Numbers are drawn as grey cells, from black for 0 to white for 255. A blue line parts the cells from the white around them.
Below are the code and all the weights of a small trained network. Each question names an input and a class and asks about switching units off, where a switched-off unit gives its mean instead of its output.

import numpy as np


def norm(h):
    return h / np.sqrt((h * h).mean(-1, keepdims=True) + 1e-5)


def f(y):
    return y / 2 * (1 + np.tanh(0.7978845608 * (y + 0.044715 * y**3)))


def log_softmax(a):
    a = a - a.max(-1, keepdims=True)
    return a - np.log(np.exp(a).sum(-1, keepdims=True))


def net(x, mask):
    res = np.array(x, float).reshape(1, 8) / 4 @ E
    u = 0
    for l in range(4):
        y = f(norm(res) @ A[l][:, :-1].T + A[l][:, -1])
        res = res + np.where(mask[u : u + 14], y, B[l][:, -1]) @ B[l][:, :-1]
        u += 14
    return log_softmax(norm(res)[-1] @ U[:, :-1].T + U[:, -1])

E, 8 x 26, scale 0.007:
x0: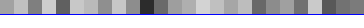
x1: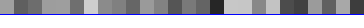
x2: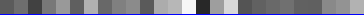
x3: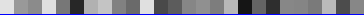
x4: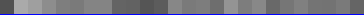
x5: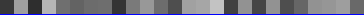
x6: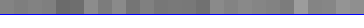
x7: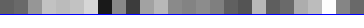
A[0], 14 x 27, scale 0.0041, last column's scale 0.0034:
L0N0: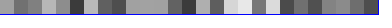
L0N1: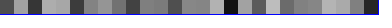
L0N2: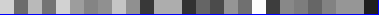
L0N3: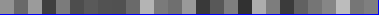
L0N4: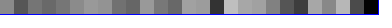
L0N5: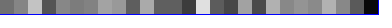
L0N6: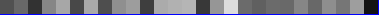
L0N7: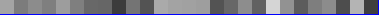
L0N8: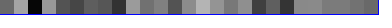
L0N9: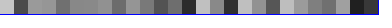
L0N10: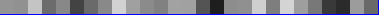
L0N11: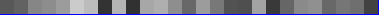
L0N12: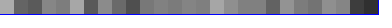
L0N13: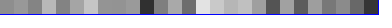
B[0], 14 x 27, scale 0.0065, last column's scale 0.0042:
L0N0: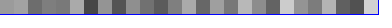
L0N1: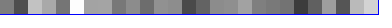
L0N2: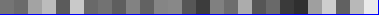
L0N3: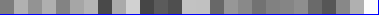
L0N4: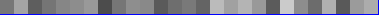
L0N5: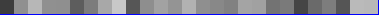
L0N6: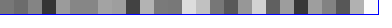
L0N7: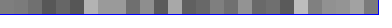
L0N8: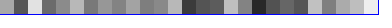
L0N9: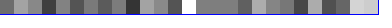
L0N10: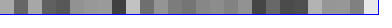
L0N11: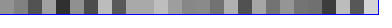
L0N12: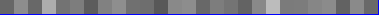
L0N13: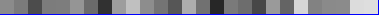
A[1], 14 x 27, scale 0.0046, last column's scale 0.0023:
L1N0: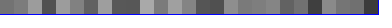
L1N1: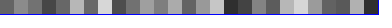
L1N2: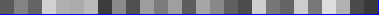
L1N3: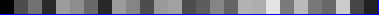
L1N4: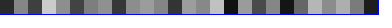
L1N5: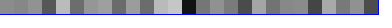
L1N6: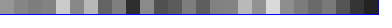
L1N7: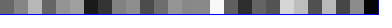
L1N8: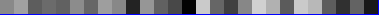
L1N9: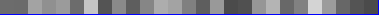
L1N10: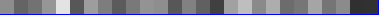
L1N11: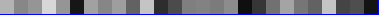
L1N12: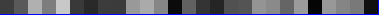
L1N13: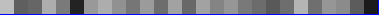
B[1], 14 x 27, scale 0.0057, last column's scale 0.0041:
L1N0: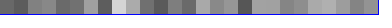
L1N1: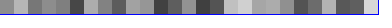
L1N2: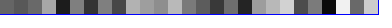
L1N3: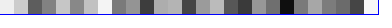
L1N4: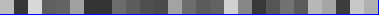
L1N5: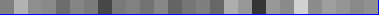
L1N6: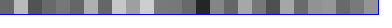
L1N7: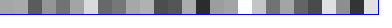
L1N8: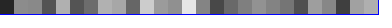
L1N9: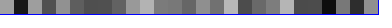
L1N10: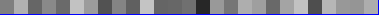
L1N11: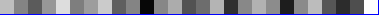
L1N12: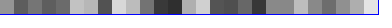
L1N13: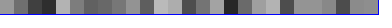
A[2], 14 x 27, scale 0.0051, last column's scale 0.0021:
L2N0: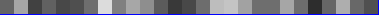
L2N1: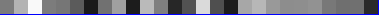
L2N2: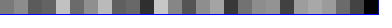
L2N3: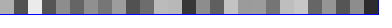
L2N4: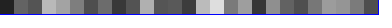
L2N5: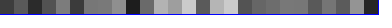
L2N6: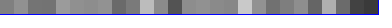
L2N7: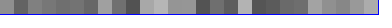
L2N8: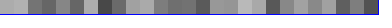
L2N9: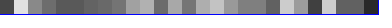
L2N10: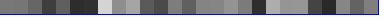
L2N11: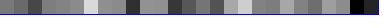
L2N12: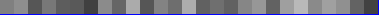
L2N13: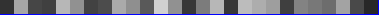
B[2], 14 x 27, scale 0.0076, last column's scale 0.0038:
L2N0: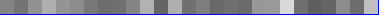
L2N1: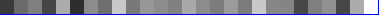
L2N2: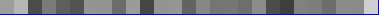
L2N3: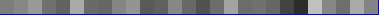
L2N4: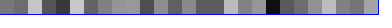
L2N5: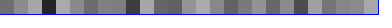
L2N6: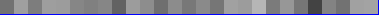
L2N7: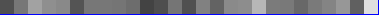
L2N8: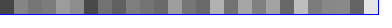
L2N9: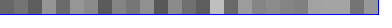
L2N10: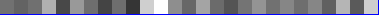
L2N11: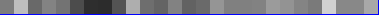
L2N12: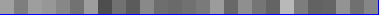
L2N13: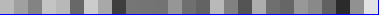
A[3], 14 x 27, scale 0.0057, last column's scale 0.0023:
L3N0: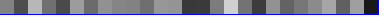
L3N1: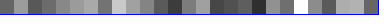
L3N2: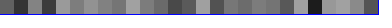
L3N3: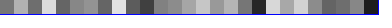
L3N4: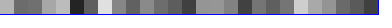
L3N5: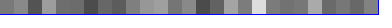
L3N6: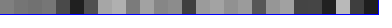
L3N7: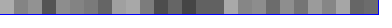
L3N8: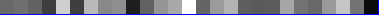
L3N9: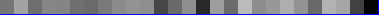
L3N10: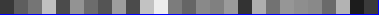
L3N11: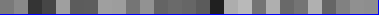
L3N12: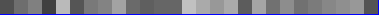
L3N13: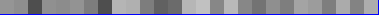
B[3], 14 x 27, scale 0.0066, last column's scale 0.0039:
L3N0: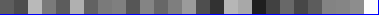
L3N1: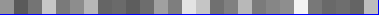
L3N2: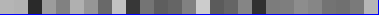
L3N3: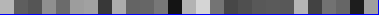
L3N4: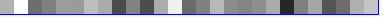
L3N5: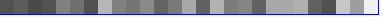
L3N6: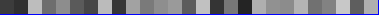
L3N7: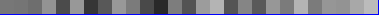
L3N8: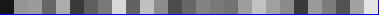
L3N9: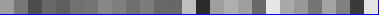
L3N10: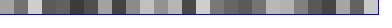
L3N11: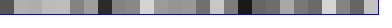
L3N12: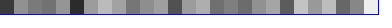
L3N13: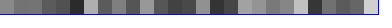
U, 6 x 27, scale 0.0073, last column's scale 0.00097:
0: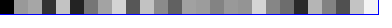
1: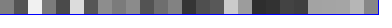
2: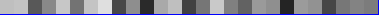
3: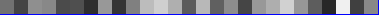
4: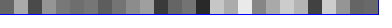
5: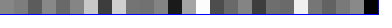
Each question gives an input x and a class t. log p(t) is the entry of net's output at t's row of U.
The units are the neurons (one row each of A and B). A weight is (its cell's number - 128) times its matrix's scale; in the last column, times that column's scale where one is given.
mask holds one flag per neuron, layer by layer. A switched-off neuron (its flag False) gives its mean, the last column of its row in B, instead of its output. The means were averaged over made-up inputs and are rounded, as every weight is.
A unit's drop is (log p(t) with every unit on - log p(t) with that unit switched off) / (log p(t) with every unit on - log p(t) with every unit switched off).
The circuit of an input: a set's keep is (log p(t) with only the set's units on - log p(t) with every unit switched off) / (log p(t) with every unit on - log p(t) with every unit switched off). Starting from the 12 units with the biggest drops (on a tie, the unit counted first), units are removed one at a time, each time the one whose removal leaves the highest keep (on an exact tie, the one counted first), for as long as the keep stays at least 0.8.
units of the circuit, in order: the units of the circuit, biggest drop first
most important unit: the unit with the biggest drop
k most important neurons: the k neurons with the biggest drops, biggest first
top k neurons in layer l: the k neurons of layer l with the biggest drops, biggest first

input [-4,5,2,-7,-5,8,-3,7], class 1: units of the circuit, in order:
[L1N4]
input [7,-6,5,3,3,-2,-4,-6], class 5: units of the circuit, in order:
[L0N13; L3N3]
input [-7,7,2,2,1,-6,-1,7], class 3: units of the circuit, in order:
[L0N11; L3N10]
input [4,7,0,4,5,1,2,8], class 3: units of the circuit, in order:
[L1N2; L3N10]
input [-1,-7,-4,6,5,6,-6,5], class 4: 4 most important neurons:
[L1N7; L1N1; L0N2; L0N10]
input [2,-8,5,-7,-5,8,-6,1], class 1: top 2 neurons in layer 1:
[L1N4; L1N11]
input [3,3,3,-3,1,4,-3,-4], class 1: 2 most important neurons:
[L0N11; L1N2]
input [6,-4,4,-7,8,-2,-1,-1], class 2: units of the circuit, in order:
[L1N3; L2N13]
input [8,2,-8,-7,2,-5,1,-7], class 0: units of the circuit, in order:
[L2N1; L0N9]
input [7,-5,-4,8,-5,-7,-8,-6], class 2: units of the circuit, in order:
[L1N11; L3N4]
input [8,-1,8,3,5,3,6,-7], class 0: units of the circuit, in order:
[L0N6; L3N8]
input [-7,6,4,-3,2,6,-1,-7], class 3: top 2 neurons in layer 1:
[L1N7; L1N11]
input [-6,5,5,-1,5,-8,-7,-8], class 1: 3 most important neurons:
[L0N2; L0N10; L0N11]
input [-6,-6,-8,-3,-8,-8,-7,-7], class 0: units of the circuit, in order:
[L2N1]
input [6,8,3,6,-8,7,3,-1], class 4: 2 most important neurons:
[L0N0; L0N2]
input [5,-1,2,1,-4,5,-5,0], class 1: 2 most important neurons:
[L0N3; L0N1]
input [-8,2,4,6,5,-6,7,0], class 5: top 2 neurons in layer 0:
[L0N3; L0N8]
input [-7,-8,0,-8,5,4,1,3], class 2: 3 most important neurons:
[L1N3; L2N13; L0N0]
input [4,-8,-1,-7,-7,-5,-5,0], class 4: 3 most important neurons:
[L1N7; L1N1; L1N11]
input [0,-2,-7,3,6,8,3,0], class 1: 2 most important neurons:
[L0N8; L0N1]
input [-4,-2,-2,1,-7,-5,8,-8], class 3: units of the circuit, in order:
[L2N10]
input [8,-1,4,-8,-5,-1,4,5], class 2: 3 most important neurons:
[L1N3; L2N13; L0N3]
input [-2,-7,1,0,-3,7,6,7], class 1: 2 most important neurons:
[L1N4; L0N1]
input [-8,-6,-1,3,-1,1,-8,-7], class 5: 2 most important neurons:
[L1N12; L0N11]
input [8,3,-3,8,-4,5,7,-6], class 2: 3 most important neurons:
[L1N11; L3N4; L0N3]
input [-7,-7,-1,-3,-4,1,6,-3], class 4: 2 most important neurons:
[L1N7; L1N1]
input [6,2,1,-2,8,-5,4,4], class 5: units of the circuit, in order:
[L0N13]
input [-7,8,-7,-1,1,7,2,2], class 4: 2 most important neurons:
[L0N0; L1N10]
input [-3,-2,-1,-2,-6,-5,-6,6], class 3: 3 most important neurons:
[L0N11; L3N10; L0N8]
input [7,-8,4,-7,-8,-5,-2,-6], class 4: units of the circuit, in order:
[L1N7; L0N8]
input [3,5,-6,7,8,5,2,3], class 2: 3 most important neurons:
[L1N11; L0N6; L3N4]
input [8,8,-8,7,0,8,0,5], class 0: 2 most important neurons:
[L0N9; L0N3]
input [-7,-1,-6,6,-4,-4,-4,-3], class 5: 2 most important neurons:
[L1N12; L0N6]
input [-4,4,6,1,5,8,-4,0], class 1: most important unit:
L0N8
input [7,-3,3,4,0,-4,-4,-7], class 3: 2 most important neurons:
[L2N10; L0N3]
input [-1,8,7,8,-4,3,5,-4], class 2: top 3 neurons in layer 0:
[L0N9; L0N5; L0N13]
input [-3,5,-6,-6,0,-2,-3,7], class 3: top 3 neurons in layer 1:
[L1N2; L1N11; L1N9]
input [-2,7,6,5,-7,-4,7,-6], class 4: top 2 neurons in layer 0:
[L0N0; L0N9]
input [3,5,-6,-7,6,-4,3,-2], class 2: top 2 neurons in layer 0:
[L0N6; L0N3]
